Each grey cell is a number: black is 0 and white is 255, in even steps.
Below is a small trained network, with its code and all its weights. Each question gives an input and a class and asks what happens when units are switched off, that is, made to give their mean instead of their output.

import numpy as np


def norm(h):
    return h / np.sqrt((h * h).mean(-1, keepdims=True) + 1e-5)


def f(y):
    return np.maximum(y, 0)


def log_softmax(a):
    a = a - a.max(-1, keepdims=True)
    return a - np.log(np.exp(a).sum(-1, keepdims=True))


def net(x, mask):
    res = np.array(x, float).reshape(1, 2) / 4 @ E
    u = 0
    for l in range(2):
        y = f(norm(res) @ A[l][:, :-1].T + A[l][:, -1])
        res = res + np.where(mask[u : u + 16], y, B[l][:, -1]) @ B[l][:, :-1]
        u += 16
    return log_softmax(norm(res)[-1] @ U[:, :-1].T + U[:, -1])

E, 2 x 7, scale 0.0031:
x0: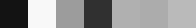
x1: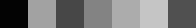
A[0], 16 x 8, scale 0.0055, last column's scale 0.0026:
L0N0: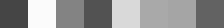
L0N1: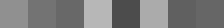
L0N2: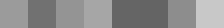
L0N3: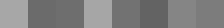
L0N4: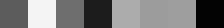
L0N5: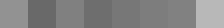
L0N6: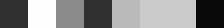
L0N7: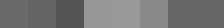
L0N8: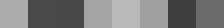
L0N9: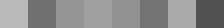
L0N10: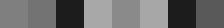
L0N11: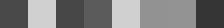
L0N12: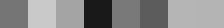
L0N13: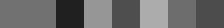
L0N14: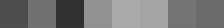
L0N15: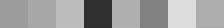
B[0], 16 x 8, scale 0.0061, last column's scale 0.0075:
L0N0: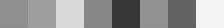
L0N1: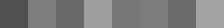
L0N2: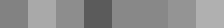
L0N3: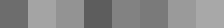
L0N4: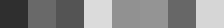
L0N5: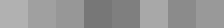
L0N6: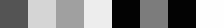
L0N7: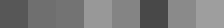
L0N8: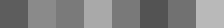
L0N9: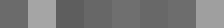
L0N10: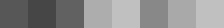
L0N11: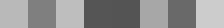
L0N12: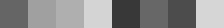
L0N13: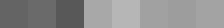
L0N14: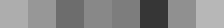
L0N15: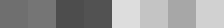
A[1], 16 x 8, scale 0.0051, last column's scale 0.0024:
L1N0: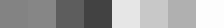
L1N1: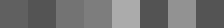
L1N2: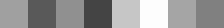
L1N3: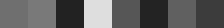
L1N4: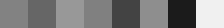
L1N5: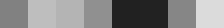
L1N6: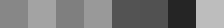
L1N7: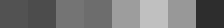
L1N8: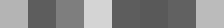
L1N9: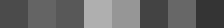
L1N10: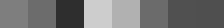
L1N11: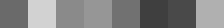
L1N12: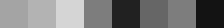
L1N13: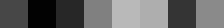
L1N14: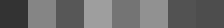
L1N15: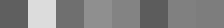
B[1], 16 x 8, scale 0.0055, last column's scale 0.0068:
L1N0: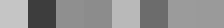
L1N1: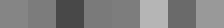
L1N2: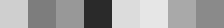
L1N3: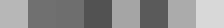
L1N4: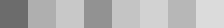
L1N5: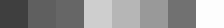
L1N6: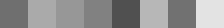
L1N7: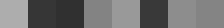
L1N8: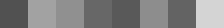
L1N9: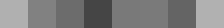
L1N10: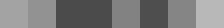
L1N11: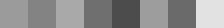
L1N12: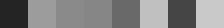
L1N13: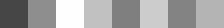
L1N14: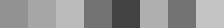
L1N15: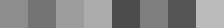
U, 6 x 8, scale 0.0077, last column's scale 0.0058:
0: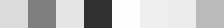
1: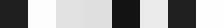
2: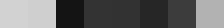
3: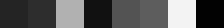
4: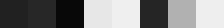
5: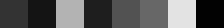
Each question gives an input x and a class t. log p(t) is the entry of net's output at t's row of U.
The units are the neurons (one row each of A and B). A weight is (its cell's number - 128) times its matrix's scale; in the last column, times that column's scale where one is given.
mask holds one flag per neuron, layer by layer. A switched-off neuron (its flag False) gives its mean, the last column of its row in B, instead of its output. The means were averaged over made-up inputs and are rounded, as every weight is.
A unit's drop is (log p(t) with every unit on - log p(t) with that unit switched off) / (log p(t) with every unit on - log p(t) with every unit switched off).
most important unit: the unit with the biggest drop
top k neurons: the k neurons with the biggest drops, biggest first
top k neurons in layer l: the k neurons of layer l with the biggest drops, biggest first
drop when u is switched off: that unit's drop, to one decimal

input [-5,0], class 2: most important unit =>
L0N0
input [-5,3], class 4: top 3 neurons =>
L0N6, L0N10, L0N0
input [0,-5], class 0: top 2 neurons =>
L0N6, L0N0
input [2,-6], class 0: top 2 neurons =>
L0N15, L0N6
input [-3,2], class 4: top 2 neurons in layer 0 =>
L0N6, L0N10
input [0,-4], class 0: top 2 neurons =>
L0N6, L0N0
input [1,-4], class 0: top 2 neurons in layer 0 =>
L0N15, L0N6
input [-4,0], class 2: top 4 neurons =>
L0N0, L0N6, L0N15, L0N4
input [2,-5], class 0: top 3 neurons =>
L0N15, L0N6, L0N0
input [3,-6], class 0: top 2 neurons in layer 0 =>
L0N15, L0N6
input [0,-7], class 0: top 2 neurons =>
L0N6, L0N0
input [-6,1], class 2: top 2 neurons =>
L1N10, L0N0
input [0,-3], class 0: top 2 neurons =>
L0N6, L0N0
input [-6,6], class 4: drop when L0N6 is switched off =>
0.2
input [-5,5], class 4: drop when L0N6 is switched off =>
0.2
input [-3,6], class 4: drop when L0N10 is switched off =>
0.1
